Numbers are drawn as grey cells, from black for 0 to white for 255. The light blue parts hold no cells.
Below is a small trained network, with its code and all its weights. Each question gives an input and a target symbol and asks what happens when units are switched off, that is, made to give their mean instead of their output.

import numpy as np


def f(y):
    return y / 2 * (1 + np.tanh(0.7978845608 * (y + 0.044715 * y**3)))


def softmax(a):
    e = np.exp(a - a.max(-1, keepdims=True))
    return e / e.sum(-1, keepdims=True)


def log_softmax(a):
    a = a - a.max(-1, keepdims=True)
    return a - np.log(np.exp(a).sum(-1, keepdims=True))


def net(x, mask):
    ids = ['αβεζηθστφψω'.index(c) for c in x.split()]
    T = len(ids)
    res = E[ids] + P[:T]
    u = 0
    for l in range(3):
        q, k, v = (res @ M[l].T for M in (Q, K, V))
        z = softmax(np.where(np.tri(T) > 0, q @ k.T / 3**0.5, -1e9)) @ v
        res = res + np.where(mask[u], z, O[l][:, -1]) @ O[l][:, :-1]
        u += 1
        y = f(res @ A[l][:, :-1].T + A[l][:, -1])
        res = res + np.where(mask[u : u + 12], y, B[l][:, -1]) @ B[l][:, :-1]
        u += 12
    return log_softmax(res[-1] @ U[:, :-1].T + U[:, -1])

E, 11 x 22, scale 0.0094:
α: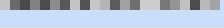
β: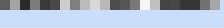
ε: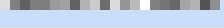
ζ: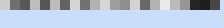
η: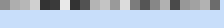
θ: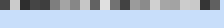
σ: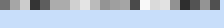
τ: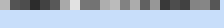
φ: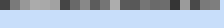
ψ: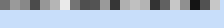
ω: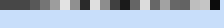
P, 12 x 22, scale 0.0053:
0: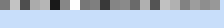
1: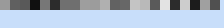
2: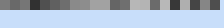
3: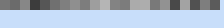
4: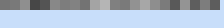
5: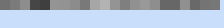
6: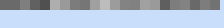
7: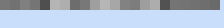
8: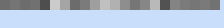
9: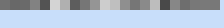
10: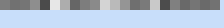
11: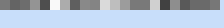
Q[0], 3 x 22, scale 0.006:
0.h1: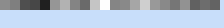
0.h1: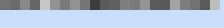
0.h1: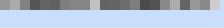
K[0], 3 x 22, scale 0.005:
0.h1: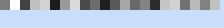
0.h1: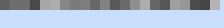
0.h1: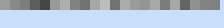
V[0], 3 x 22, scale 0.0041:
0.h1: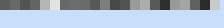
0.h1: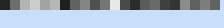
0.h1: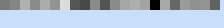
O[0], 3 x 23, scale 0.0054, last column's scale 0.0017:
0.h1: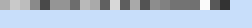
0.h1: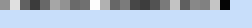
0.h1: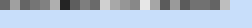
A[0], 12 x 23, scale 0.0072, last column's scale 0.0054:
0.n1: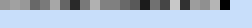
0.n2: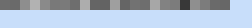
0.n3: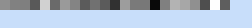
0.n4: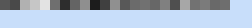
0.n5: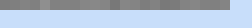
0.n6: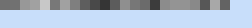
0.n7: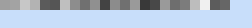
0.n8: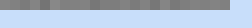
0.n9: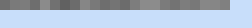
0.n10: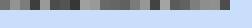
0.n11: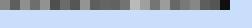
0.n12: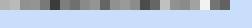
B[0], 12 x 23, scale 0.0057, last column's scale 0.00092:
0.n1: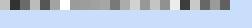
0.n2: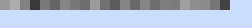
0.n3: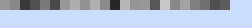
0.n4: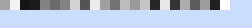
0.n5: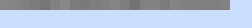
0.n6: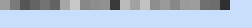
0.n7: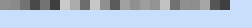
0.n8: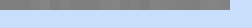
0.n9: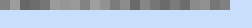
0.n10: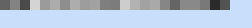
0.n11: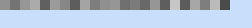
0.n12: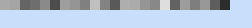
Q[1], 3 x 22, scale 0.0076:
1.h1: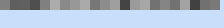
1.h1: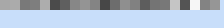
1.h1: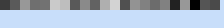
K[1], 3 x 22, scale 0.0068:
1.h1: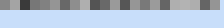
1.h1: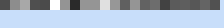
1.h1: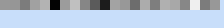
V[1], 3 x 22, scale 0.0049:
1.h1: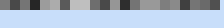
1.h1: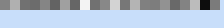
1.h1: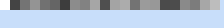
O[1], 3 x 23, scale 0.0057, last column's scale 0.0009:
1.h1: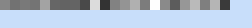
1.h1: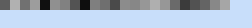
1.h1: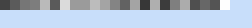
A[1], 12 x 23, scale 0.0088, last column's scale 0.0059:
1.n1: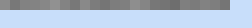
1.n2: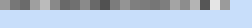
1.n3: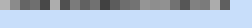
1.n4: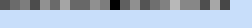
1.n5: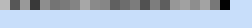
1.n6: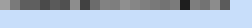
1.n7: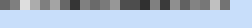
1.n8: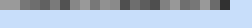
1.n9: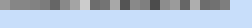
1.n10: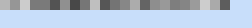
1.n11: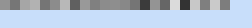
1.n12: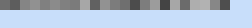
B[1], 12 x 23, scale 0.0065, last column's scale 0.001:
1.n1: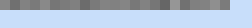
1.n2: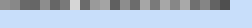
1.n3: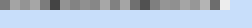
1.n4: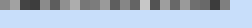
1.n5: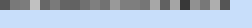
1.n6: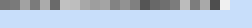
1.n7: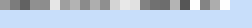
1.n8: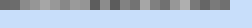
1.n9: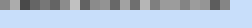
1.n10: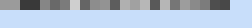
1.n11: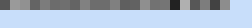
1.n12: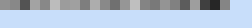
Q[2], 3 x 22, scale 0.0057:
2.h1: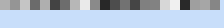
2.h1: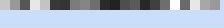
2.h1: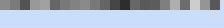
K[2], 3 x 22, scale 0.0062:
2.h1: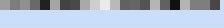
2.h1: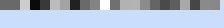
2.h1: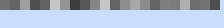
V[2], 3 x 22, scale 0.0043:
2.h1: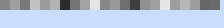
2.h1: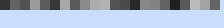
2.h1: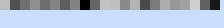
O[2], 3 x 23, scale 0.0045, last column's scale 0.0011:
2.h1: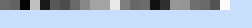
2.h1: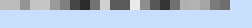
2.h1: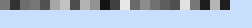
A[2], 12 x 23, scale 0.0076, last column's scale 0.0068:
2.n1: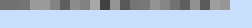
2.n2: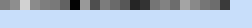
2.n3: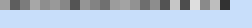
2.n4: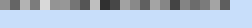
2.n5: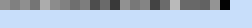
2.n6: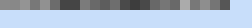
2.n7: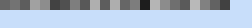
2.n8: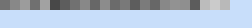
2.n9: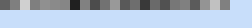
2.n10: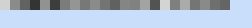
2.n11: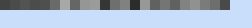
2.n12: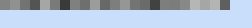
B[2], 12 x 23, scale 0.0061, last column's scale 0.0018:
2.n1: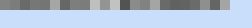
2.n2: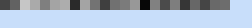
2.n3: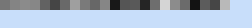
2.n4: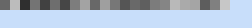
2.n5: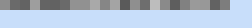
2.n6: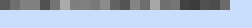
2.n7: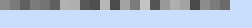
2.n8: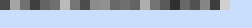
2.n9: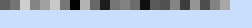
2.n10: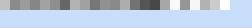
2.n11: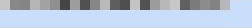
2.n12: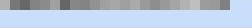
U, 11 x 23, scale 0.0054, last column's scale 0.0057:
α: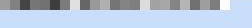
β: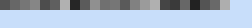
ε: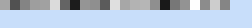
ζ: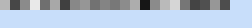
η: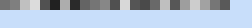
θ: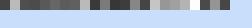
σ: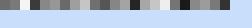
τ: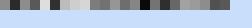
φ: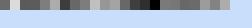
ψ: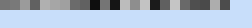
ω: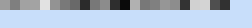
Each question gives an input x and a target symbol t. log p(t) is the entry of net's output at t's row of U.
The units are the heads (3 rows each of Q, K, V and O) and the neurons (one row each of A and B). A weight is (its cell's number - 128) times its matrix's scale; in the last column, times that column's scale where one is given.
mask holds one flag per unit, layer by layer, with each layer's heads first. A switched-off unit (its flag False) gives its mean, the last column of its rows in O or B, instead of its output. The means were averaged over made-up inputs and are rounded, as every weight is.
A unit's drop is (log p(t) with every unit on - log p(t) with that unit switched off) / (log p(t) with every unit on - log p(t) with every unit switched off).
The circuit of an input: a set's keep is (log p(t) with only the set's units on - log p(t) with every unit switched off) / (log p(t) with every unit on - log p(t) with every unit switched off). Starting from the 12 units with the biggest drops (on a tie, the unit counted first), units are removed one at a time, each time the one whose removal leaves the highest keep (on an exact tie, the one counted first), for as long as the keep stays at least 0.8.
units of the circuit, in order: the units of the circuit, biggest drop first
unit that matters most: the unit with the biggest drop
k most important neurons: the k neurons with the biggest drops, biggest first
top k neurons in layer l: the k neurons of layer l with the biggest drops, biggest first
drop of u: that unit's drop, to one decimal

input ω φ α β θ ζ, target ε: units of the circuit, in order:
(1.h1, 2.h1, 0.h1)
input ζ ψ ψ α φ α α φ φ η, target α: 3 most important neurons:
(1.n10, 0.n7, 2.n11)
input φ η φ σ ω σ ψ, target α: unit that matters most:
0.n3
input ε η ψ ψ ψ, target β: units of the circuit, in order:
(0.h1, 1.h1)
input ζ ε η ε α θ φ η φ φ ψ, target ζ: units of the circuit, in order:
(2.h1, 2.n11)
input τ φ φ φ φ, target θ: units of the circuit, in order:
(2.h1, 2.n4, 1.h1)
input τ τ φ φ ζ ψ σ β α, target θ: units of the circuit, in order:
(2.h1, 2.n4, 0.h1, 1.h1)
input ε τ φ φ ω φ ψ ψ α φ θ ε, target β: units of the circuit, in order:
(1.h1, 2.n10)
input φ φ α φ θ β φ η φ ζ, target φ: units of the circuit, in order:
(0.h1, 2.h1)
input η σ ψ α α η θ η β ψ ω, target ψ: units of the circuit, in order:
(1.h1, 0.h1)
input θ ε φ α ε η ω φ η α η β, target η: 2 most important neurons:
(1.n3, 1.n6)
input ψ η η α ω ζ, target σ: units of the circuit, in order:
(2.h1, 0.h1)
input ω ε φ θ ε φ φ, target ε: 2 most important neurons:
(0.n4, 2.n12)
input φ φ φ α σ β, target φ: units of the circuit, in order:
(0.h1)
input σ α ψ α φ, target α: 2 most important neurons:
(0.n4, 2.n7)
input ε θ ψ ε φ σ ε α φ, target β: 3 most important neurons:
(0.n4, 2.n10, 1.n7)
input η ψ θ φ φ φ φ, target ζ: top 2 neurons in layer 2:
(2.n3, 2.n8)
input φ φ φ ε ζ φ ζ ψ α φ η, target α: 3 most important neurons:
(1.n10, 0.n7, 0.n12)
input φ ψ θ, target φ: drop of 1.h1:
0.1
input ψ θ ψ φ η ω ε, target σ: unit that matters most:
2.h1
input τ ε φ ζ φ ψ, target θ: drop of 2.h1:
0.9
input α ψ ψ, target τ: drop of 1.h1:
1.0
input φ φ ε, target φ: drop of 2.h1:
0.4
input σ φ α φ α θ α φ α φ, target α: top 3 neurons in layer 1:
(1.n7, 1.n10, 1.n2)
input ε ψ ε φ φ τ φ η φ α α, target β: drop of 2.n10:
0.2
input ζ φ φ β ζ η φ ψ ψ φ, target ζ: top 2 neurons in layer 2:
(2.n3, 2.n11)
